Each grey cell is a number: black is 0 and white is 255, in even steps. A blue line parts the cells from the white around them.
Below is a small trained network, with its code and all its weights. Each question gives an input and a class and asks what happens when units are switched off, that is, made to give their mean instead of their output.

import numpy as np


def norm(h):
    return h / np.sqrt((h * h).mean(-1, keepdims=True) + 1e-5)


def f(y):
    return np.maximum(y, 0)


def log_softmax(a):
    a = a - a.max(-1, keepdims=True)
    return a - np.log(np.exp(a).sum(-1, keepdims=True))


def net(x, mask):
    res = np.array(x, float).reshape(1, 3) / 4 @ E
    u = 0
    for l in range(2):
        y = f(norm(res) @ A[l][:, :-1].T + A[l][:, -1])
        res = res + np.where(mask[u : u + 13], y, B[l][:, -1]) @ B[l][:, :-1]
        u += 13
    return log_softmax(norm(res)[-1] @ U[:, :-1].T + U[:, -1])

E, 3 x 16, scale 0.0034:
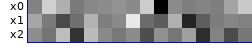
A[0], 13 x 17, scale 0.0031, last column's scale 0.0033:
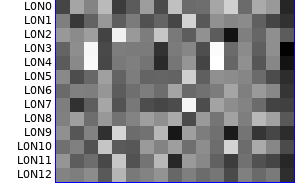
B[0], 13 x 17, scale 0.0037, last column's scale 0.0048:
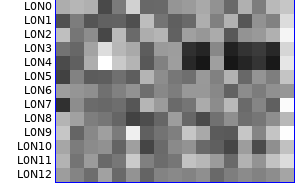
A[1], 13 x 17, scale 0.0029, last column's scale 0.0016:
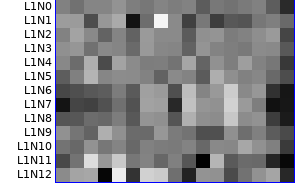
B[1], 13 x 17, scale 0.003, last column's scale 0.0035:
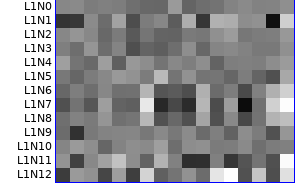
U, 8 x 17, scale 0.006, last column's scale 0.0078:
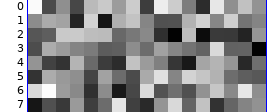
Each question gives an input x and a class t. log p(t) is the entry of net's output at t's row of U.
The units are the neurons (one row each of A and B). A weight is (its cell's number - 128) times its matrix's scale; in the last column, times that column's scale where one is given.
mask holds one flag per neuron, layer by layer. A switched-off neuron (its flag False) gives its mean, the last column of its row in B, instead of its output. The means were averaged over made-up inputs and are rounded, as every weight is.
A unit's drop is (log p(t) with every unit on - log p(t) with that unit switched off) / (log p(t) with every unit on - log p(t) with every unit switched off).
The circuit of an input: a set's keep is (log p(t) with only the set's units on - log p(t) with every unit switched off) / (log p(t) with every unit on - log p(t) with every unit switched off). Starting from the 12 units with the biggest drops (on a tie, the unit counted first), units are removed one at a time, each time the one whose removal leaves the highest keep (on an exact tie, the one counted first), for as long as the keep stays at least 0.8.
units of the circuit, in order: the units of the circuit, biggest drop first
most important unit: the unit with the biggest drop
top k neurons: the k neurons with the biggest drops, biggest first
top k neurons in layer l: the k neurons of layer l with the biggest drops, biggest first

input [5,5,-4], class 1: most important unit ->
L0N9
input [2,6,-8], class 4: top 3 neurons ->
[L1N1; L0N9; L0N11]
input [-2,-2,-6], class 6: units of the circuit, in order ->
[L0N0; L0N10]
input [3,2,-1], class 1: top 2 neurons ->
[L0N4; L0N9]
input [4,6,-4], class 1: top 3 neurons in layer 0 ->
[L0N9; L0N4; L0N3]
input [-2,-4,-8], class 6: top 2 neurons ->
[L0N0; L0N10]
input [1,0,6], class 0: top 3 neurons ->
[L0N9; L0N2; L0N11]
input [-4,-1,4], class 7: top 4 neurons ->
[L0N7; L0N1; L0N5; L0N0]
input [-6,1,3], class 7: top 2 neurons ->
[L0N7; L0N1]
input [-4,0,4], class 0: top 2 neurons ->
[L0N9; L0N11]
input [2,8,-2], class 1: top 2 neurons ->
[L0N9; L1N12]
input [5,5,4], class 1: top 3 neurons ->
[L1N12; L0N0; L0N10]
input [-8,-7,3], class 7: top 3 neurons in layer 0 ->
[L0N7; L0N1; L0N5]
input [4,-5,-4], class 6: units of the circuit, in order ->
[L0N0]
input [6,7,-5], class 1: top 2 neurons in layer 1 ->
[L1N1; L1N12]
